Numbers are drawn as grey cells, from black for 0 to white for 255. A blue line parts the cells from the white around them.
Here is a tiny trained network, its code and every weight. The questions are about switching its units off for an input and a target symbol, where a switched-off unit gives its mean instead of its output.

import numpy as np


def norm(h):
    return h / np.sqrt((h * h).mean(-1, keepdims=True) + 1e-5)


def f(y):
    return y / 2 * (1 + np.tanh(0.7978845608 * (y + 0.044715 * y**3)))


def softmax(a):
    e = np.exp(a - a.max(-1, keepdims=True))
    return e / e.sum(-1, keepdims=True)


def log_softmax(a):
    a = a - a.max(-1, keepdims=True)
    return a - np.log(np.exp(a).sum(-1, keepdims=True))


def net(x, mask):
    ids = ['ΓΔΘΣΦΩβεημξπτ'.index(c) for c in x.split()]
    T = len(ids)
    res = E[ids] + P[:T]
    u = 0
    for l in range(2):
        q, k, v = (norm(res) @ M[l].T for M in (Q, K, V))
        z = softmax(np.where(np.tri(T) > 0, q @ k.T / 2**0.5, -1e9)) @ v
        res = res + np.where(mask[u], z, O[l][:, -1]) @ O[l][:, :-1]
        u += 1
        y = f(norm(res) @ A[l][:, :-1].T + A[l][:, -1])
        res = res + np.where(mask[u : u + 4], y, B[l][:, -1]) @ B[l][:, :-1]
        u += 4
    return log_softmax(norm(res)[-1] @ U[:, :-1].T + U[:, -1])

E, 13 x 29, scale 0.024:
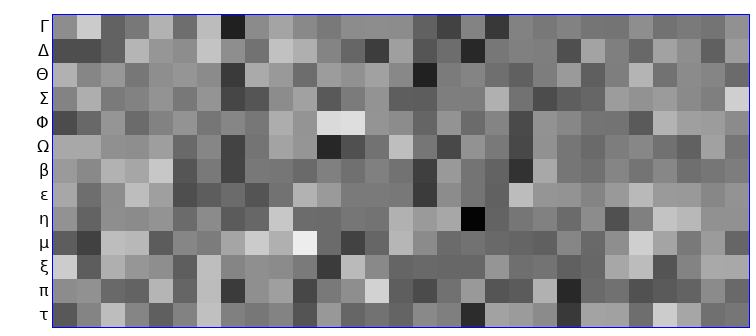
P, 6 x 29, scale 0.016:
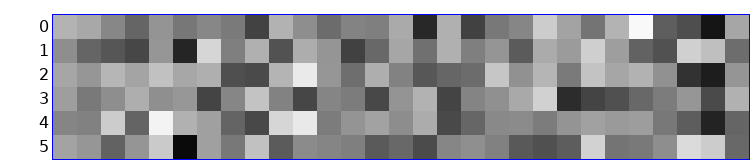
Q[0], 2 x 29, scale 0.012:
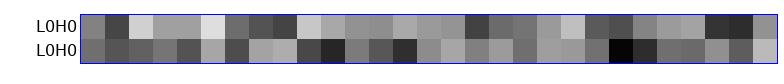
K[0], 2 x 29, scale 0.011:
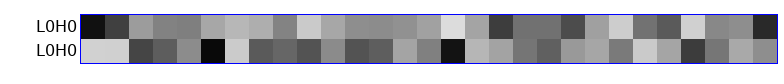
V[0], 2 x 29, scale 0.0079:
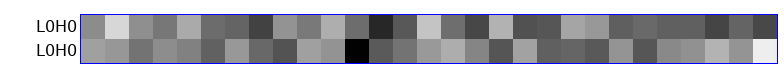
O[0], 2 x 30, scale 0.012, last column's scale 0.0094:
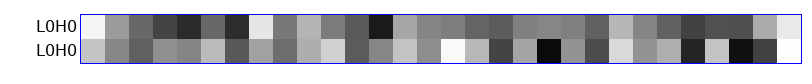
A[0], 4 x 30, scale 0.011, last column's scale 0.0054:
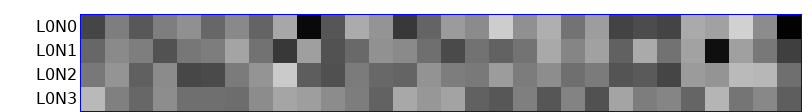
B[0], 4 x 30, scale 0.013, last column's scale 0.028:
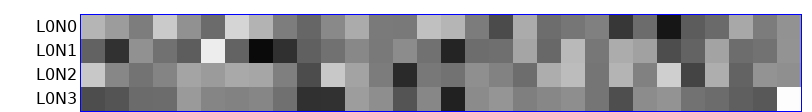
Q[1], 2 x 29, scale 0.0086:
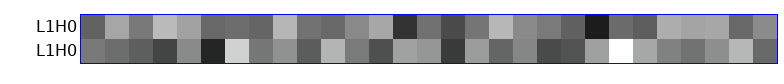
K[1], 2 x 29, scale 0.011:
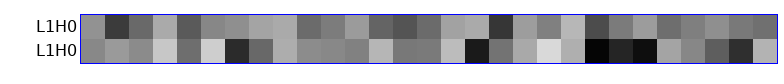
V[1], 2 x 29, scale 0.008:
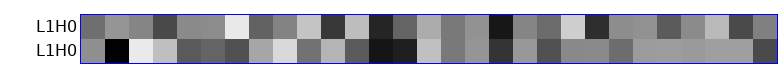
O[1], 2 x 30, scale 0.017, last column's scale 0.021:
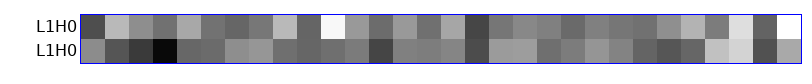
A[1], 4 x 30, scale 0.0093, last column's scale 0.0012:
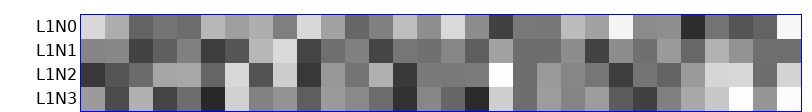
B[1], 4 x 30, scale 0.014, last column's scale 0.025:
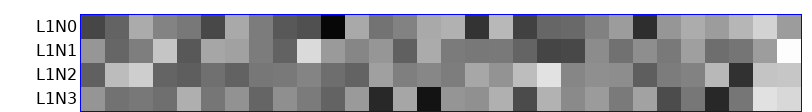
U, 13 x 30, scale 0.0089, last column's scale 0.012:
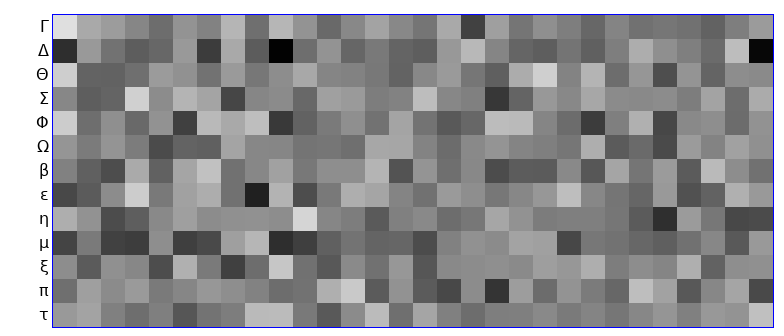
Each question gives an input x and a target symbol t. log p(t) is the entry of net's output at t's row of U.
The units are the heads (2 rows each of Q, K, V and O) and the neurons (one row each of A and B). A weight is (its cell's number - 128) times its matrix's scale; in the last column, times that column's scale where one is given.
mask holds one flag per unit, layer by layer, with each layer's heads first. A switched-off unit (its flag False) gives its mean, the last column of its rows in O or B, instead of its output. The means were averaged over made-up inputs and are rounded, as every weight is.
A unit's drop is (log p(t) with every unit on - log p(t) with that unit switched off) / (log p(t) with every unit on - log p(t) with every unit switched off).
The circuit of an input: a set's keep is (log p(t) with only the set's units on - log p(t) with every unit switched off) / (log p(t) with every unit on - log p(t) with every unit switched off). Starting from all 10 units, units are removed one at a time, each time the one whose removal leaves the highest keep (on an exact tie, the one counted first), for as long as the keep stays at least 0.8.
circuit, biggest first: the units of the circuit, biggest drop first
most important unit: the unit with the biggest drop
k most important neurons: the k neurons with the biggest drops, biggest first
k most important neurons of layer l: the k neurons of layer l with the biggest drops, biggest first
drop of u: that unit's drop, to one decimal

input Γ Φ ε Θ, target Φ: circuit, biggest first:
(L0H0; L0N0)
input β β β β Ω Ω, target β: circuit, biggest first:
(L0H0; L1N1; L1N2)
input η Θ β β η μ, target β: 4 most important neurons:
(L1N1; L1N2; L1N3; L0N1)
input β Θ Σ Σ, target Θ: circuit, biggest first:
(L0H0; L0N2; L0N3)
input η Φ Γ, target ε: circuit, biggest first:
(L0H0; L0N1)
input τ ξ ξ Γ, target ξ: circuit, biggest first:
(L0H0; L1N2; L1N3)
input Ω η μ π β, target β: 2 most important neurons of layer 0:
(L0N1; L0N2)
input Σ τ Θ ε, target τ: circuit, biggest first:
(L0H0; L0N3; L1N2; L1H0)
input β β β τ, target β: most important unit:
L1N1
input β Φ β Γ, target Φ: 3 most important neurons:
(L0N0; L1N1; L0N2)
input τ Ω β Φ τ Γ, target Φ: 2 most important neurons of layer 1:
(L1N1; L1N2)
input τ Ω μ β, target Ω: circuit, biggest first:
(L0H0; L1N0)
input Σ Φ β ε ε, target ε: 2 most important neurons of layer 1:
(L1N2; L1N3)
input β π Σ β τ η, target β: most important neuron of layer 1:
(L1N1)
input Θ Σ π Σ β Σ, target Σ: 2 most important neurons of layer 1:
(L1N2; L1N0)
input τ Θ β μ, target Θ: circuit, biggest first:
(L0H0; L0N2; L1N3)
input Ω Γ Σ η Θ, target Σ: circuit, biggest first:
(L0H0; L1N0)
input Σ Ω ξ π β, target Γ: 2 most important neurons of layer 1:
(L1N3; L1N0)
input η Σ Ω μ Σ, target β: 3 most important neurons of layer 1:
(L1N2; L1N1; L1N3)
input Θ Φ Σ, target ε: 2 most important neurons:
(L0N1; L0N0)
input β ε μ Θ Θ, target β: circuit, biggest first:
(L1N2)
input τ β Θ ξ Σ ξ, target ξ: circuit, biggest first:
(L0H0; L1N2)
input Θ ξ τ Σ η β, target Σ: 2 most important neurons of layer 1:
(L1N2; L1N0)
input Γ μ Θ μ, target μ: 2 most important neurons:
(L0N3; L1N2)
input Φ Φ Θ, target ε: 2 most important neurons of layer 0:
(L0N1; L0N3)
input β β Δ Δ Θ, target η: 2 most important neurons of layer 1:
(L1N0; L1N3)
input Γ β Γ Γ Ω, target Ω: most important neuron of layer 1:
(L1N0)
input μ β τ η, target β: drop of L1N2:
0.5
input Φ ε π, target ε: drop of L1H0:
0.1
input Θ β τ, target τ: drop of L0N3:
0.7
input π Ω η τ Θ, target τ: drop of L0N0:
0.0
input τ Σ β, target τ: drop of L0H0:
0.5
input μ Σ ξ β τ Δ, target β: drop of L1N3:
0.1
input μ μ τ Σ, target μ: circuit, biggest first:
(L1H0)
